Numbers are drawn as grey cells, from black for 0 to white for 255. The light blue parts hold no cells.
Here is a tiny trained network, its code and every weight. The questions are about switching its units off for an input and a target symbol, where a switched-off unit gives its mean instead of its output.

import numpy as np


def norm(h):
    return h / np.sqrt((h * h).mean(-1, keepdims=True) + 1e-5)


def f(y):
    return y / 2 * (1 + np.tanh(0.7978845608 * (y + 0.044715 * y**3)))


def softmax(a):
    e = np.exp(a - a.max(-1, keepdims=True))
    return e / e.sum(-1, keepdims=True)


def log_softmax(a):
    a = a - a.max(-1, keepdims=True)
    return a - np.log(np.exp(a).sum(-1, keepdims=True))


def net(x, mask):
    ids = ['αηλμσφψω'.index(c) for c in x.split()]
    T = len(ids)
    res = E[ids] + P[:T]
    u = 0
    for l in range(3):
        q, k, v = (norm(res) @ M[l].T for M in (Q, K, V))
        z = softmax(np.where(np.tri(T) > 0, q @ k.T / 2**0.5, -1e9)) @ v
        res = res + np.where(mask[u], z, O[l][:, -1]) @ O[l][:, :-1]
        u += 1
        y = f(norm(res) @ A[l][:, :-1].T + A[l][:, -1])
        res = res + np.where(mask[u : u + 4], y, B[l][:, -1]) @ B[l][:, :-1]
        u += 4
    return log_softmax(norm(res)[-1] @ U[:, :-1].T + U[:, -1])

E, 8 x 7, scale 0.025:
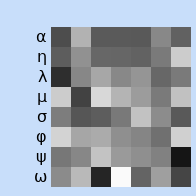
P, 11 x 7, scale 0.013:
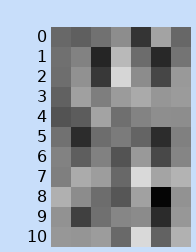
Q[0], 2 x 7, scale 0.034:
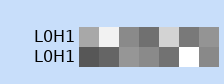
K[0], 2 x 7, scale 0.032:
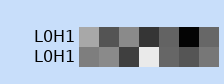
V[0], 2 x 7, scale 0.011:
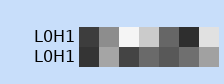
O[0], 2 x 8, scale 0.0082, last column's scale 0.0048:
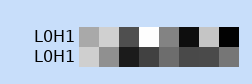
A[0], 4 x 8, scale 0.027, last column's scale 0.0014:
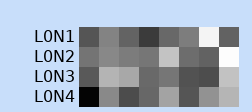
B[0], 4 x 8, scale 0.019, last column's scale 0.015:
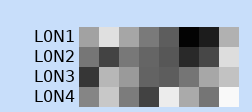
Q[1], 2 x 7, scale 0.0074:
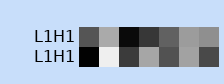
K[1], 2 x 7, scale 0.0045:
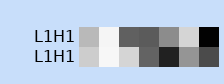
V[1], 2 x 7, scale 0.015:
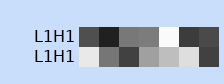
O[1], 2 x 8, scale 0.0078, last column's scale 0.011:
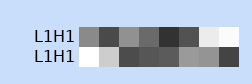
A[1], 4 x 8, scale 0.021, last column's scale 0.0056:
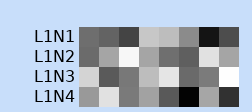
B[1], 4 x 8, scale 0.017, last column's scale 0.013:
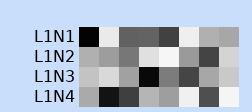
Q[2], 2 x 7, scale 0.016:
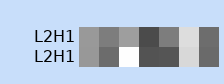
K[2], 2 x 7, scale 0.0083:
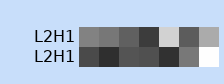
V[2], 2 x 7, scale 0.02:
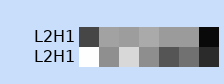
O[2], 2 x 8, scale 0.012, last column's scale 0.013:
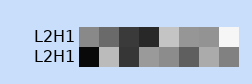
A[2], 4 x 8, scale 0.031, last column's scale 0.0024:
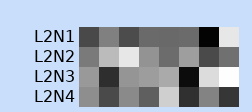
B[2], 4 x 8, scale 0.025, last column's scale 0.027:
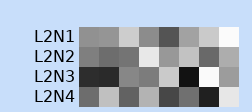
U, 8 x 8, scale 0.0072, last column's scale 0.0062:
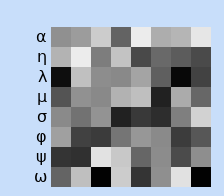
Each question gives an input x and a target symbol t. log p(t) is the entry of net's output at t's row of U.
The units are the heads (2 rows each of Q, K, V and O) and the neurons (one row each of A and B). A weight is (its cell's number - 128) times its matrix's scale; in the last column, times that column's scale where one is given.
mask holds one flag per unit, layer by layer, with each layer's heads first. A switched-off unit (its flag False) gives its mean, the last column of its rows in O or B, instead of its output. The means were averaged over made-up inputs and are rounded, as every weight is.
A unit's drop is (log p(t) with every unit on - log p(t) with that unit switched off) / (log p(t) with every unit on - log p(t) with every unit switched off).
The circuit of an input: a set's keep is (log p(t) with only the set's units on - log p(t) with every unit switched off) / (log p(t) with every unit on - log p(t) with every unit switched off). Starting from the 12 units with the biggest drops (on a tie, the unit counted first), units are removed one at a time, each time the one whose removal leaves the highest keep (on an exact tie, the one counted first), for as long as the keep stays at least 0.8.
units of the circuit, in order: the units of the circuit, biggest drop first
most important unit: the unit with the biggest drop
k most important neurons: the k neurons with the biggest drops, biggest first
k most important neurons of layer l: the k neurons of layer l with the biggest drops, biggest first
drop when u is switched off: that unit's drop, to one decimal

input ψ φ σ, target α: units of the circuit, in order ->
[L1N1; L2N4]
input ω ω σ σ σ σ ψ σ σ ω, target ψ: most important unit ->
L0H1
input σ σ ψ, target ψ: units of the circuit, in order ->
[L0H1; L0N4]
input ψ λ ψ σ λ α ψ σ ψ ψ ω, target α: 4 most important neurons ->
[L1N1; L2N4; L0N3; L1N2]
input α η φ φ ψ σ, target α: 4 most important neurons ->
[L1N1; L2N4; L0N4; L0N2]
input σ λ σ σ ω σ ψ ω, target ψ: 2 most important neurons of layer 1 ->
[L1N2; L1N3]
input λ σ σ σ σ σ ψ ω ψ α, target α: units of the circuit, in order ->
[L2N4; L0N2]
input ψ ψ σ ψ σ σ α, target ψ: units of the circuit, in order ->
[L0H1; L1N3]
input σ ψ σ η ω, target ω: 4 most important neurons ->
[L1N1; L0N4; L0N3; L0N2]
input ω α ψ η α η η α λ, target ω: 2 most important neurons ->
[L0N1; L1N4]
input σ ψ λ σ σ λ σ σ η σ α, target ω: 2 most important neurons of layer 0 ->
[L0N1; L0N2]
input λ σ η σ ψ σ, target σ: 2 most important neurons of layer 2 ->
[L2N2; L2N3]
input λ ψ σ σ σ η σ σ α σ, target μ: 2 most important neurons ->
[L2N3; L1N1]
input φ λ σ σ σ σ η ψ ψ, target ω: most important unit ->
L2H1
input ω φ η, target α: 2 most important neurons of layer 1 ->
[L1N4; L1N2]
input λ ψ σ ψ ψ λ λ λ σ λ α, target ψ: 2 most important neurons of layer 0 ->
[L0N1; L0N3]
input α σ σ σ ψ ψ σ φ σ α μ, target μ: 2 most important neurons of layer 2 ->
[L2N3; L2N1]
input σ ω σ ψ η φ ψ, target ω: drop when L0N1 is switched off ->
0.3
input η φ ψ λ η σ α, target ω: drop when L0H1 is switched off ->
1.6
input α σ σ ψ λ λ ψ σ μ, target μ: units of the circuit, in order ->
[L2N3]
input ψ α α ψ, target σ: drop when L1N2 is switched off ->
0.2
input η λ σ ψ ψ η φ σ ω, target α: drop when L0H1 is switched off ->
0.2
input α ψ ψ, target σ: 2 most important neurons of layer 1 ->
[L1N2; L1N4]
